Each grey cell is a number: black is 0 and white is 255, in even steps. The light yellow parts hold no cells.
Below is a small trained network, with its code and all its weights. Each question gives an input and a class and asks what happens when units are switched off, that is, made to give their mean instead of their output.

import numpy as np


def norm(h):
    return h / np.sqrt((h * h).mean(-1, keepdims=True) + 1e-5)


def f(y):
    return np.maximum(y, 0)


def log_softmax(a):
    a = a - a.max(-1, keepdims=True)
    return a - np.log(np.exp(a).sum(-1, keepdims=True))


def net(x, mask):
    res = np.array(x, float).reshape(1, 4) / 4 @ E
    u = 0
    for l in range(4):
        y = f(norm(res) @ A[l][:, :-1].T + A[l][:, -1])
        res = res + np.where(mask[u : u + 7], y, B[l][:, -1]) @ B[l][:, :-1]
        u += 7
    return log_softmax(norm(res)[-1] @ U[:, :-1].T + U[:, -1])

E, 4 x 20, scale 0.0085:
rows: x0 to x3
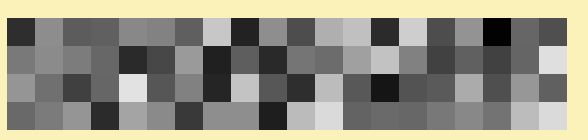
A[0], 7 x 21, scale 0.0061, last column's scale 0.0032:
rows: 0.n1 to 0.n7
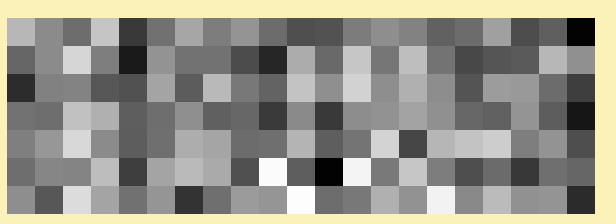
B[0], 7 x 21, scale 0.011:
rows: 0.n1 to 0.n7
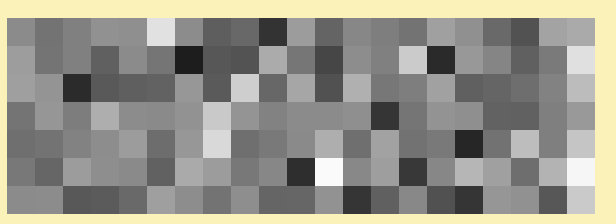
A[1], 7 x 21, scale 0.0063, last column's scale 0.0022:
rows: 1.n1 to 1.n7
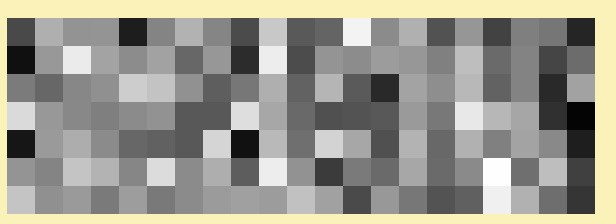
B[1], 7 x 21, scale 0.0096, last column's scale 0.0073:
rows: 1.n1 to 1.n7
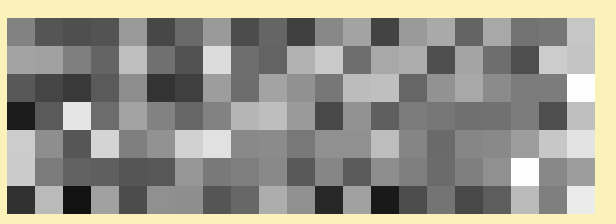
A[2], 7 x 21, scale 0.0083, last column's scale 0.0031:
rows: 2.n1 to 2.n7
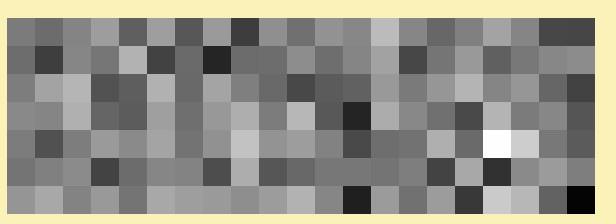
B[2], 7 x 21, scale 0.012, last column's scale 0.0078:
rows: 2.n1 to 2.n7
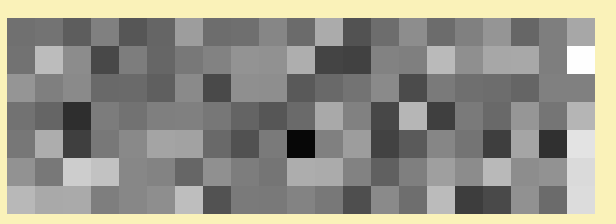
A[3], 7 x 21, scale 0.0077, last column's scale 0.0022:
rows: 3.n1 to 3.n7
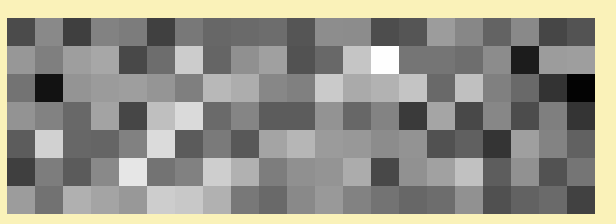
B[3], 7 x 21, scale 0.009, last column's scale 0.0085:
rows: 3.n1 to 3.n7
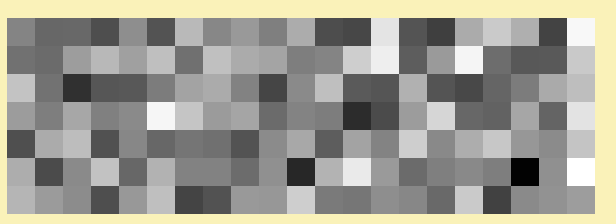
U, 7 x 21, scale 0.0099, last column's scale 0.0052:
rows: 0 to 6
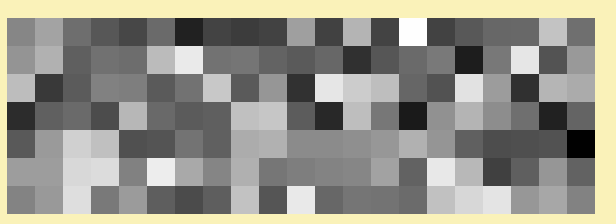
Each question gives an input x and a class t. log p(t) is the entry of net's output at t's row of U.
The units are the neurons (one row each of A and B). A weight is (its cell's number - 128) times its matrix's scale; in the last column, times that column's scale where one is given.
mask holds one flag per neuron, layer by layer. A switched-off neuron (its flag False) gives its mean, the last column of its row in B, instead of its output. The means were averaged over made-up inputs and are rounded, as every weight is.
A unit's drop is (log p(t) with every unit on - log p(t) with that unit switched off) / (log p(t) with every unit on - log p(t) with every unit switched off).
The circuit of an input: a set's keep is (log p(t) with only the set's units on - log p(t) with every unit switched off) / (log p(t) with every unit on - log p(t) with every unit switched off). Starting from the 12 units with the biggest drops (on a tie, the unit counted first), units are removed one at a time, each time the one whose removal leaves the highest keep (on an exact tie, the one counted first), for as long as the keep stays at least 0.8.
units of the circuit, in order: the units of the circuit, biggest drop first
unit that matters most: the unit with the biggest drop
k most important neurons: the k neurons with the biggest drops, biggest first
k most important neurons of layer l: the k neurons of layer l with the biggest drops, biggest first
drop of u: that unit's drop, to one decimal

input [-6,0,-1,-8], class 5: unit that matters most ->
0.n6
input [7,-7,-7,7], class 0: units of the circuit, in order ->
0.n6; 3.n5
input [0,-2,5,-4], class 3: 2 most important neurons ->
0.n6; 2.n2
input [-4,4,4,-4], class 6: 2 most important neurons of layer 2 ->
2.n2; 2.n5
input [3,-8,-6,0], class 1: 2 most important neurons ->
0.n7; 0.n3
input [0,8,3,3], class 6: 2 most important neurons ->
2.n6; 2.n2
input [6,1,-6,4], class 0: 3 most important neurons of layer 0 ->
0.n2; 0.n3; 0.n5
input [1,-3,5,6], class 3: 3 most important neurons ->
0.n6; 2.n2; 0.n5
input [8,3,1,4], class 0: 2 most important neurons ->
0.n6; 0.n2
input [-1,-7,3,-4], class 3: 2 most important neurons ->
0.n6; 1.n4
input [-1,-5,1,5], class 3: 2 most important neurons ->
0.n5; 1.n3
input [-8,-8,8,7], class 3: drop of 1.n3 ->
0.2
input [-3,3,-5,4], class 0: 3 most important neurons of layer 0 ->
0.n2; 0.n6; 0.n3
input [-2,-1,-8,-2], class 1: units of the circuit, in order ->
0.n7
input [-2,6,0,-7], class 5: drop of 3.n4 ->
0.2
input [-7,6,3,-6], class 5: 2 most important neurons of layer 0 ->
0.n1; 0.n7
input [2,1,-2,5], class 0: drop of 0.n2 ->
0.1
